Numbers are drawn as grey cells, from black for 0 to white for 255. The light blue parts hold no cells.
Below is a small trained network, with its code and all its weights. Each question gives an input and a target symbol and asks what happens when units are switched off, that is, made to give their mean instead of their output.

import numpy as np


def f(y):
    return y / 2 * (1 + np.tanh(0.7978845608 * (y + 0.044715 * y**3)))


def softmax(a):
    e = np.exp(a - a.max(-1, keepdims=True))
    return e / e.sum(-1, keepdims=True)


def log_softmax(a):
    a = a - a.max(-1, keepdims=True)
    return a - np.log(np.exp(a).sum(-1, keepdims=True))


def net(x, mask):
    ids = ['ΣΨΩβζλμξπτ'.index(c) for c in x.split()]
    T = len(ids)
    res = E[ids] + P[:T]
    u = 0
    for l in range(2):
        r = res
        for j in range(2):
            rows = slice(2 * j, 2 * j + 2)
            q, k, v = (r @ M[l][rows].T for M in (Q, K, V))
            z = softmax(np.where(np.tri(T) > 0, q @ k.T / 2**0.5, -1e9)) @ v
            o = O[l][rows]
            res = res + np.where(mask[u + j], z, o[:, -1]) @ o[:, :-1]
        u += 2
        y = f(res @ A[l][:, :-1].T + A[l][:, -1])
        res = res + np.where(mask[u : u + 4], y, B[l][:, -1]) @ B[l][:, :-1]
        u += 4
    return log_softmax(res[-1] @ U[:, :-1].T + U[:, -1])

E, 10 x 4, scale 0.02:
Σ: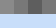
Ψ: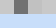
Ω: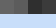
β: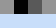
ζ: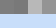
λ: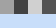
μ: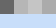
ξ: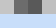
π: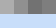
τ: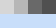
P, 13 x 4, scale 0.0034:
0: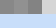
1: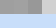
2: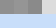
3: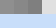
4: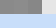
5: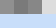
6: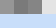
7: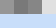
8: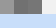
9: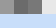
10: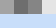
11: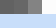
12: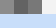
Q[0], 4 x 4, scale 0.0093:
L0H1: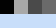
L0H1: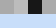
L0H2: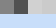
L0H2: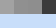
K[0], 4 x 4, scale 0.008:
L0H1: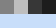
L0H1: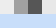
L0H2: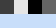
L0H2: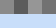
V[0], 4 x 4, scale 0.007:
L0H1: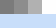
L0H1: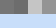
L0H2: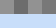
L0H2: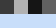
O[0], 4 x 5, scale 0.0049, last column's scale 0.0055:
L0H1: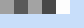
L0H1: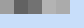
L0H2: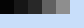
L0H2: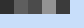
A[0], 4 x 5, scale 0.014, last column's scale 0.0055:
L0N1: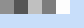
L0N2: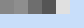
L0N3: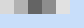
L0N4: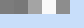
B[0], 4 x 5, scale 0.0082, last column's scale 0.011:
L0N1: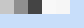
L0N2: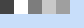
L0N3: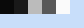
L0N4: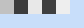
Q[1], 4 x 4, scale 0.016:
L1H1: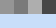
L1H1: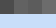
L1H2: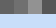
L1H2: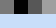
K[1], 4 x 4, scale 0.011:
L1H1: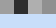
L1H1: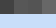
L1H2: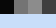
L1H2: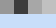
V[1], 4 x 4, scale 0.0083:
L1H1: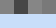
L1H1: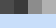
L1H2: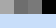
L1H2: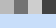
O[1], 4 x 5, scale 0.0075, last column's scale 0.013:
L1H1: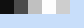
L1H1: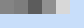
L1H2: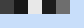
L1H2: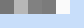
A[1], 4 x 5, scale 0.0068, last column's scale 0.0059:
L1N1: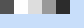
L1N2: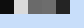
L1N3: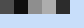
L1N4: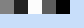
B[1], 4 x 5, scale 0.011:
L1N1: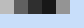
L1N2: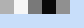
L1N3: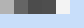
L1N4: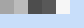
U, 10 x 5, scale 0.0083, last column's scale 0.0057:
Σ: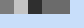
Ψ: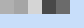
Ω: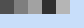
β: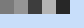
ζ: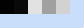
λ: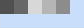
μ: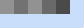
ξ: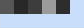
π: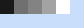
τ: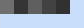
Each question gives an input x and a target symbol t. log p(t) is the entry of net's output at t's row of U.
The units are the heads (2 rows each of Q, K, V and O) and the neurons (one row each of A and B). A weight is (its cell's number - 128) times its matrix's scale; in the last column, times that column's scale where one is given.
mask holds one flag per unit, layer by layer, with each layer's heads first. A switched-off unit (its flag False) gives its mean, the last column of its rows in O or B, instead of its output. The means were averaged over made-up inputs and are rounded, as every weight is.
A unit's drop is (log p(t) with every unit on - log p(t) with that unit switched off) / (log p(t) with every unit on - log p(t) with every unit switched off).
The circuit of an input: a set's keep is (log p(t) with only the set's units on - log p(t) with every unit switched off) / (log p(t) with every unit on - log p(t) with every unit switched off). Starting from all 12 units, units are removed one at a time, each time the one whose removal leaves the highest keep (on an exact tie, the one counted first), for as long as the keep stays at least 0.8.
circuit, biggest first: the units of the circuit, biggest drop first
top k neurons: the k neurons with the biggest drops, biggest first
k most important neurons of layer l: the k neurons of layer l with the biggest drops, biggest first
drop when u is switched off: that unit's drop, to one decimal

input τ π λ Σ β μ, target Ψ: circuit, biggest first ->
(L0N4 L0N3)
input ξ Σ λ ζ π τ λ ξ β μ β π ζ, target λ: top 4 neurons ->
(L0N3 L0N1 L1N4 L1N3)
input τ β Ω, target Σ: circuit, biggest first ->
(L0N4 L0N2)
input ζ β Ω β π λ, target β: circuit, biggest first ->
(L0N1 L0N4)
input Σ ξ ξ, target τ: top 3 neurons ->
(L1N3 L0N3 L1N4)
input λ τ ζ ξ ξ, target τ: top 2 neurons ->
(L0N3 L1N3)
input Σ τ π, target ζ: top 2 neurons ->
(L0N4 L0N1)
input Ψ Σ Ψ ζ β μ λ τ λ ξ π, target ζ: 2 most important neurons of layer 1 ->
(L1N4 L1N3)
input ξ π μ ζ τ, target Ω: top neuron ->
(L0N1)
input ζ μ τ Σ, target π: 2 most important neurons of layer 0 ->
(L0N4 L0N3)
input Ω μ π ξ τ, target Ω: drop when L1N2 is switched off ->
0.3
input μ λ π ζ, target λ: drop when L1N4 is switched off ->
0.8
